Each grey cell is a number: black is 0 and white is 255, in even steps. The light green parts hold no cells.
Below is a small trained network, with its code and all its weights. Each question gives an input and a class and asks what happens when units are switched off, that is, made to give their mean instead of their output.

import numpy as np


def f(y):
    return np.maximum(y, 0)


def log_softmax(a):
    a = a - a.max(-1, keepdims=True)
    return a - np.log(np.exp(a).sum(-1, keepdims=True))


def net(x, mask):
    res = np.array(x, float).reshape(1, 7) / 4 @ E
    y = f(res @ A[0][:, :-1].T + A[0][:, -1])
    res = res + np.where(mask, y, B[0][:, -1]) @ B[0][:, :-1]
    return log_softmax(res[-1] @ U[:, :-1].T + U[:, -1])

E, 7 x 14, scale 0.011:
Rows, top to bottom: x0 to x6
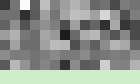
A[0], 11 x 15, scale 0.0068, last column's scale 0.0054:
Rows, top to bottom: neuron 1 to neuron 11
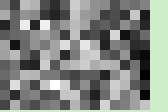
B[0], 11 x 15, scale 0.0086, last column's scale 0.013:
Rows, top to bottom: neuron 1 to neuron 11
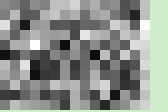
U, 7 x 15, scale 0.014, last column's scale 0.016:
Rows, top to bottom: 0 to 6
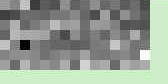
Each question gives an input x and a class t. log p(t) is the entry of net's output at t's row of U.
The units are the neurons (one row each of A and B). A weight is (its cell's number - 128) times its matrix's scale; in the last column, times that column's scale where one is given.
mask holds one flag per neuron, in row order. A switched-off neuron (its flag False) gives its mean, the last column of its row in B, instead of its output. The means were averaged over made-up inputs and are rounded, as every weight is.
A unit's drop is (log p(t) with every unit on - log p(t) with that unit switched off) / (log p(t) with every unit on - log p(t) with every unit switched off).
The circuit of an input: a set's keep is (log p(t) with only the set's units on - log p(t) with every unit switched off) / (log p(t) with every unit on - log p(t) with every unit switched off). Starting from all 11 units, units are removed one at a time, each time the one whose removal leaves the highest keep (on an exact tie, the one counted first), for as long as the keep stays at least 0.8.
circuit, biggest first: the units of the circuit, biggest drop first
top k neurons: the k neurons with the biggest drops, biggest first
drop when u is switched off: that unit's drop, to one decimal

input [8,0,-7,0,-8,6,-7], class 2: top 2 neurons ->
(neuron 1; neuron 2)
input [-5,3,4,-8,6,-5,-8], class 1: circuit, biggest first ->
(neuron 10)
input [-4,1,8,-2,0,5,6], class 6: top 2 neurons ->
(neuron 4; neuron 5)
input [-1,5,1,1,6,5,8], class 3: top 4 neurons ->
(neuron 11; neuron 2; neuron 1; neuron 8)
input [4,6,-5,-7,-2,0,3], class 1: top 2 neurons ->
(neuron 10; neuron 4)
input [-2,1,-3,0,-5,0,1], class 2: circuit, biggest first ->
(neuron 4; neuron 2; neuron 1)
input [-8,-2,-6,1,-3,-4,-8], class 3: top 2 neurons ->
(neuron 5; neuron 3)
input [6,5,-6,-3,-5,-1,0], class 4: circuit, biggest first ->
(neuron 3; neuron 4)
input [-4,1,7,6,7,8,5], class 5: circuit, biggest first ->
(neuron 4; neuron 3)
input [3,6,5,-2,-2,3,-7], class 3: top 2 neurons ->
(neuron 5; neuron 8)
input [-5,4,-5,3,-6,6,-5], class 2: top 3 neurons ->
(neuron 3; neuron 2; neuron 4)
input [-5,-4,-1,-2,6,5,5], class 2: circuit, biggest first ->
(neuron 3; neuron 9)
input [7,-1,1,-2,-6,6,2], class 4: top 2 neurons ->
(neuron 3; neuron 9)
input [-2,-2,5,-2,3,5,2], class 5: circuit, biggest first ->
(neuron 3)
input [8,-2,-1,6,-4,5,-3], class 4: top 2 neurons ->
(neuron 3; neuron 10)
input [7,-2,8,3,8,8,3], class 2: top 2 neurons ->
(neuron 9; neuron 7)
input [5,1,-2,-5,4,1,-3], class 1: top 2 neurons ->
(neuron 10; neuron 4)
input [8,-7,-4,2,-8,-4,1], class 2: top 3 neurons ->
(neuron 1; neuron 2; neuron 7)
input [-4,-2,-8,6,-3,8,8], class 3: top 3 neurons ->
(neuron 4; neuron 11; neuron 3)
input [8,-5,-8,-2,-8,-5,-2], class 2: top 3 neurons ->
(neuron 1; neuron 2; neuron 4)
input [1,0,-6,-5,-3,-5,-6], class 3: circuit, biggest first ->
(neuron 5)
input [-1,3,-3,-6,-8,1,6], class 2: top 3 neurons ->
(neuron 2; neuron 1; neuron 6)
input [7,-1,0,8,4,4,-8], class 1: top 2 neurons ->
(neuron 6; neuron 11)
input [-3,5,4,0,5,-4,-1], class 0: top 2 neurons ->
(neuron 7; neuron 3)
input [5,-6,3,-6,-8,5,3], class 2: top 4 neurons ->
(neuron 2; neuron 1; neuron 7; neuron 6)
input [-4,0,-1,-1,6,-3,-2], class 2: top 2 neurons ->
(neuron 3; neuron 9)
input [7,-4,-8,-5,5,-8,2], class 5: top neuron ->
(neuron 4)
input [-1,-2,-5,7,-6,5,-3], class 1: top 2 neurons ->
(neuron 6; neuron 4)
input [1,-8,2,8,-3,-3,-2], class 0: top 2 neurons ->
(neuron 8; neuron 10)
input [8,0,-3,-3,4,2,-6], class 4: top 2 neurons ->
(neuron 3; neuron 11)
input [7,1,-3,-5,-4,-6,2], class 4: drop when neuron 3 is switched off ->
0.8
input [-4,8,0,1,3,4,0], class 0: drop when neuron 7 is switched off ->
0.5
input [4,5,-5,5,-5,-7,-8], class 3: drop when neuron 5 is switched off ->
1.1
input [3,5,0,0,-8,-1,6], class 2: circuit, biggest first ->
(neuron 2)
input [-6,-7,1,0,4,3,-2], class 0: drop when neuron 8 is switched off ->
0.6
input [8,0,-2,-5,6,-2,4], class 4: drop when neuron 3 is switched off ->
1.2
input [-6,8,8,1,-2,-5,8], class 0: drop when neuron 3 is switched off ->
0.1
